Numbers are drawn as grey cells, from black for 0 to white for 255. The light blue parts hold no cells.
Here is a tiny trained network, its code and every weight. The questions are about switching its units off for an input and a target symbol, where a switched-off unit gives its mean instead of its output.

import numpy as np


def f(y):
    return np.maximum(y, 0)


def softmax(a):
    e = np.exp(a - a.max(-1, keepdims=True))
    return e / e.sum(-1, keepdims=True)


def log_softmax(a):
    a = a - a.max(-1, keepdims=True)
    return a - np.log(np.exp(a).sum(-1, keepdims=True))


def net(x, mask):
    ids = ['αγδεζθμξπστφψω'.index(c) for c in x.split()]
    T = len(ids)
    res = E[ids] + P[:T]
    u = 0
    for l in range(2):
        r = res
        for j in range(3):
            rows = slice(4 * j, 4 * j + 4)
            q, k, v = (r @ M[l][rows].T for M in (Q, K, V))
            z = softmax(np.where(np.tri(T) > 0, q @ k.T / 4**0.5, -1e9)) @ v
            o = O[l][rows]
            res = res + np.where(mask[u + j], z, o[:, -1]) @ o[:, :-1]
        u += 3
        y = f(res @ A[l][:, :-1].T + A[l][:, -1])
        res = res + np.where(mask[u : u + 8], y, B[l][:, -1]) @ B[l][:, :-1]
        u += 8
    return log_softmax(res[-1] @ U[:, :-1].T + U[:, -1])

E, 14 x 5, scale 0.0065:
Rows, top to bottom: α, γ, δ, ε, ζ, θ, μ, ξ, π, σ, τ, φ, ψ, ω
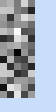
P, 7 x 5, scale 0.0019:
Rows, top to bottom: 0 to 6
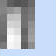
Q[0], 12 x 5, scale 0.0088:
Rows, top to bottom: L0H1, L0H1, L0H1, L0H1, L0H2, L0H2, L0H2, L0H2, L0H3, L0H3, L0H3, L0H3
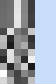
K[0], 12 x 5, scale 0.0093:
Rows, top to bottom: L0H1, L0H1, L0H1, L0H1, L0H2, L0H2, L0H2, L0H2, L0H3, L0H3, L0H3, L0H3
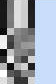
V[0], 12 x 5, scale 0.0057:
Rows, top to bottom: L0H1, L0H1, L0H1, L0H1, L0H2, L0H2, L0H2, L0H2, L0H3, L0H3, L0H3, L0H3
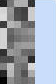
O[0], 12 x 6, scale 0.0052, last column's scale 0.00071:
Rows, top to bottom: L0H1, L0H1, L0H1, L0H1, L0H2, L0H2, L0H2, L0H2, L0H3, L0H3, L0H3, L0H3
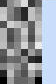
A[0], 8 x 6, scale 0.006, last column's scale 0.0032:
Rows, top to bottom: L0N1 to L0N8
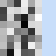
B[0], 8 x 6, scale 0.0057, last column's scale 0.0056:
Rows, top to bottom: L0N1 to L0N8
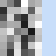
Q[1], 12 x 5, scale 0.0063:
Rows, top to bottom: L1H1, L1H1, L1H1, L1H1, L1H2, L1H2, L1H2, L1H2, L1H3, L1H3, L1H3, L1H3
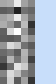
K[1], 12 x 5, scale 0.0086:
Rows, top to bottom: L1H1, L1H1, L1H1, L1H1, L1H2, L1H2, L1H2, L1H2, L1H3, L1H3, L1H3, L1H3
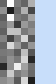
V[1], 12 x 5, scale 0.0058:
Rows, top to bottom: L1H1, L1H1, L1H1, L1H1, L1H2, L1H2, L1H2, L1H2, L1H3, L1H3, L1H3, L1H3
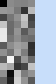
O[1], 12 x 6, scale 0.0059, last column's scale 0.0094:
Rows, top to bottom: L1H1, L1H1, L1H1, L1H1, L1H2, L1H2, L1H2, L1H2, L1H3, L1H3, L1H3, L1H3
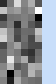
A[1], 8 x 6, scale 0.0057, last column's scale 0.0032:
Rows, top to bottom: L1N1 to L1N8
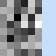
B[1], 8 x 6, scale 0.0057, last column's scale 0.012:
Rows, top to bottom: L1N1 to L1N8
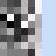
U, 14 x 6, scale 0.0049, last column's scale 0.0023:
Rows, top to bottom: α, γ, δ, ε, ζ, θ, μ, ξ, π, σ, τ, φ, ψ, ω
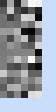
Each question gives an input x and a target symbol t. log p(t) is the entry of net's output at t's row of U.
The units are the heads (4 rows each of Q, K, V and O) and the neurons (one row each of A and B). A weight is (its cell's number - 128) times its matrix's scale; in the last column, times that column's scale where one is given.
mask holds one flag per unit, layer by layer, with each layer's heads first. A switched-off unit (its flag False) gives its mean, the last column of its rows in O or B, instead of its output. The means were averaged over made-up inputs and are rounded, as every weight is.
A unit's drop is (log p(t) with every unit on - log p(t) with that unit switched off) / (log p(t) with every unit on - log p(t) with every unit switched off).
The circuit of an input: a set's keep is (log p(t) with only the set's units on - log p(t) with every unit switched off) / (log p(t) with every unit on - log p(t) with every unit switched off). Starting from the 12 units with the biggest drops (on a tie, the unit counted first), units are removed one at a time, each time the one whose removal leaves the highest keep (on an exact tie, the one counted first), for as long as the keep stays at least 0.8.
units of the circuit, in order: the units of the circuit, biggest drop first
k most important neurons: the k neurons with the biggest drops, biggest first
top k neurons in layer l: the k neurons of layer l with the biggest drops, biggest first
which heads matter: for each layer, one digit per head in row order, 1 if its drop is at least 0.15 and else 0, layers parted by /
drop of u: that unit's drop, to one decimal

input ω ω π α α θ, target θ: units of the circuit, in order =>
(L0H1; L1H3; L0N2)
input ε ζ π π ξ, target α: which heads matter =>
000 / 101
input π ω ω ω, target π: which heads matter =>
011 / 110
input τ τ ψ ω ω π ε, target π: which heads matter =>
011 / 110
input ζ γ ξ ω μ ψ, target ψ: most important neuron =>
(L0N2)
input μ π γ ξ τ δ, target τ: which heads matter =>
100 / 101
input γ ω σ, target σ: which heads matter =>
001 / 111
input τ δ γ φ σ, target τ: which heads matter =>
101 / 110
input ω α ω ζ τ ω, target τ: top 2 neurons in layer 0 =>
(L0N4; L0N3)
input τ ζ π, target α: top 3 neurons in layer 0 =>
(L0N3; L0N8; L0N5)
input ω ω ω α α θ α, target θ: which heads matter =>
100 / 011
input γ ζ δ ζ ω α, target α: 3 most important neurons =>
(L1N3; L0N8; L0N7)
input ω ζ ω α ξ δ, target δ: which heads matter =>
000 / 001
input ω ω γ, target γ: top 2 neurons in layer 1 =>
(L1N3; L1N5)
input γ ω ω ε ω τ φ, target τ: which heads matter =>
101 / 110
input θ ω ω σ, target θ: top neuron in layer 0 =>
(L0N2)
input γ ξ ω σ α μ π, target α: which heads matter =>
011 / 010
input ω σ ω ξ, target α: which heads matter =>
000 / 100
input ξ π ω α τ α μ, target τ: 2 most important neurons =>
(L0N4; L0N7)
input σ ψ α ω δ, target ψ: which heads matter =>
111 / 111
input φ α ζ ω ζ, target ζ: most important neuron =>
(L0N5)
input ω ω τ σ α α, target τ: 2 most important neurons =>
(L0N3; L0N4)
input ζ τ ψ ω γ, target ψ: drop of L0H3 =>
0.1
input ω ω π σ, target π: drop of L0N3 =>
0.3
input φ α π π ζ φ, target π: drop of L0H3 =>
0.2
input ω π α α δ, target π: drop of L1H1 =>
0.5
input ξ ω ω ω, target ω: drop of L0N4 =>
0.0
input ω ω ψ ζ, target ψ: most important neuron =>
(L0N2)
